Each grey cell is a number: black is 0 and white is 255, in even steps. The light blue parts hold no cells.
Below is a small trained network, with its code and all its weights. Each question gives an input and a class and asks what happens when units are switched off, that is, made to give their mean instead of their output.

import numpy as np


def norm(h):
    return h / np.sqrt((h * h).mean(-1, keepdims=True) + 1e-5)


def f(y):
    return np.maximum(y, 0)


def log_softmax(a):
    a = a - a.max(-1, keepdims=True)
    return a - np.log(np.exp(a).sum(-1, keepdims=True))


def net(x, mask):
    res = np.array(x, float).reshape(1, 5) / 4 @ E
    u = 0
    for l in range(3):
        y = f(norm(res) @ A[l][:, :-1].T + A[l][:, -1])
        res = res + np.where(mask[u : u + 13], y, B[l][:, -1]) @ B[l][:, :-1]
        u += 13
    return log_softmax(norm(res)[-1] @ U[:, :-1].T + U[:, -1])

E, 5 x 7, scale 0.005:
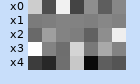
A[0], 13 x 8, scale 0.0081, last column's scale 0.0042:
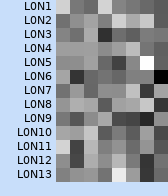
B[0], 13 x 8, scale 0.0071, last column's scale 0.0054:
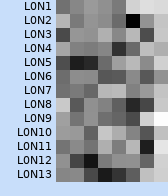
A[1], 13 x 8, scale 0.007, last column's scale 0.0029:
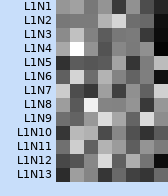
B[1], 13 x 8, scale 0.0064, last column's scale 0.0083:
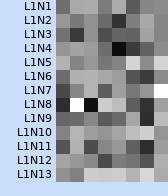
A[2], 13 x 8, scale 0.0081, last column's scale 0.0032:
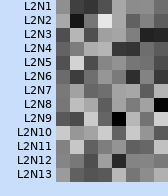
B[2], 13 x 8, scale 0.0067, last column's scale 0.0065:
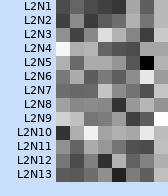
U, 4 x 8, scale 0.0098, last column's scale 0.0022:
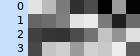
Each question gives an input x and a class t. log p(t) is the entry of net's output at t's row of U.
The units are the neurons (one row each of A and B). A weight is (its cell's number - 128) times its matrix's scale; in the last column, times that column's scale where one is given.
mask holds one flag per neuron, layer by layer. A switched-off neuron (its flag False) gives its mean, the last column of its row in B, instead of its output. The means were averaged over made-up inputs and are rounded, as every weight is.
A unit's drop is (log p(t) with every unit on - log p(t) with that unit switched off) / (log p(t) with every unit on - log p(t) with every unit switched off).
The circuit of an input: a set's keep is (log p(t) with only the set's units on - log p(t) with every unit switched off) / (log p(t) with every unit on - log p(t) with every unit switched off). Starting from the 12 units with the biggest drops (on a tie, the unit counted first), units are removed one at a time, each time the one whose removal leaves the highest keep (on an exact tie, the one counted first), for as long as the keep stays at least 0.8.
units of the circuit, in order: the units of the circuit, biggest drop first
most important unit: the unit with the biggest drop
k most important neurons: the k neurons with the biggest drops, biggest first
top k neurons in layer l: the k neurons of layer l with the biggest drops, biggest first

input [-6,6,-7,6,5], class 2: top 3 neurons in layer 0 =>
L0N7; L0N9; L0N11
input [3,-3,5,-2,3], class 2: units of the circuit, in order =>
L0N5
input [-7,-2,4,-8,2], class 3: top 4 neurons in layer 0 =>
L0N10; L0N12; L0N11; L0N1
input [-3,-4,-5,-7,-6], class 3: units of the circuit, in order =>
L1N13; L1N10
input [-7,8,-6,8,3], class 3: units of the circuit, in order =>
L0N1; L2N10
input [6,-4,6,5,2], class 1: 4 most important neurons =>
L0N11; L0N13; L0N12; L0N9
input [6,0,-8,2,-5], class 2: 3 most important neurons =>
L0N12; L0N13; L2N1
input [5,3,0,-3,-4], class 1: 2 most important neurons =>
L0N3; L1N8
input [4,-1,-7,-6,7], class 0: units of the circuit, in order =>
L0N9; L2N4
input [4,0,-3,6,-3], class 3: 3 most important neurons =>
L0N1; L2N10; L0N4
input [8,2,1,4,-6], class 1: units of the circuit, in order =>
L0N11; L1N8
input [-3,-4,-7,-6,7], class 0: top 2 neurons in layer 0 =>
L0N9; L0N5
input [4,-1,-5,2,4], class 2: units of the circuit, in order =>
L0N12; L2N2
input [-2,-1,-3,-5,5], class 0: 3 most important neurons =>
L0N9; L2N9; L0N11
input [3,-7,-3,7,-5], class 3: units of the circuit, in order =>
L2N10
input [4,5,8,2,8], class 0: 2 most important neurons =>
L2N9; L0N12
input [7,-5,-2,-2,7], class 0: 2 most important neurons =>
L0N9; L2N4
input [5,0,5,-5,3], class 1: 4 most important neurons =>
L0N3; L0N13; L0N12; L2N9
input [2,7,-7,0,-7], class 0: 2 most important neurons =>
L0N13; L0N5
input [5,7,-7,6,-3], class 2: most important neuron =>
L0N12
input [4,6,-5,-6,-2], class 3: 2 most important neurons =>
L1N13; L0N3
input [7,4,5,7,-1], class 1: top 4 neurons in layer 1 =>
L1N8; L1N5; L1N13; L1N10
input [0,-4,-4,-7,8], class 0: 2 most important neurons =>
L0N9; L2N9
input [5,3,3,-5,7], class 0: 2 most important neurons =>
L2N9; L0N9
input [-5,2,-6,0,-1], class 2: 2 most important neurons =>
L0N13; L0N11
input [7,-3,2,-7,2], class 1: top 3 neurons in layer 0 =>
L0N3; L0N13; L0N10
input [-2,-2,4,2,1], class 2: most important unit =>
L0N5
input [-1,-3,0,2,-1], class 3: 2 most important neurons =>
L0N1; L2N10
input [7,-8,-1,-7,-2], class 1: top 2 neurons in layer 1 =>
L1N8; L1N7
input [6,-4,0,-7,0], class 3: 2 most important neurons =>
L1N13; L1N10
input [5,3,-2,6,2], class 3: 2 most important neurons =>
L0N1; L2N10
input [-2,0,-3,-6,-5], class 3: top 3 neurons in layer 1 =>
L1N13; L1N10; L1N5
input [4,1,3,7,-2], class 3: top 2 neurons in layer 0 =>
L0N1; L0N4
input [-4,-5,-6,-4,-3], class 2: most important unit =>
L0N13
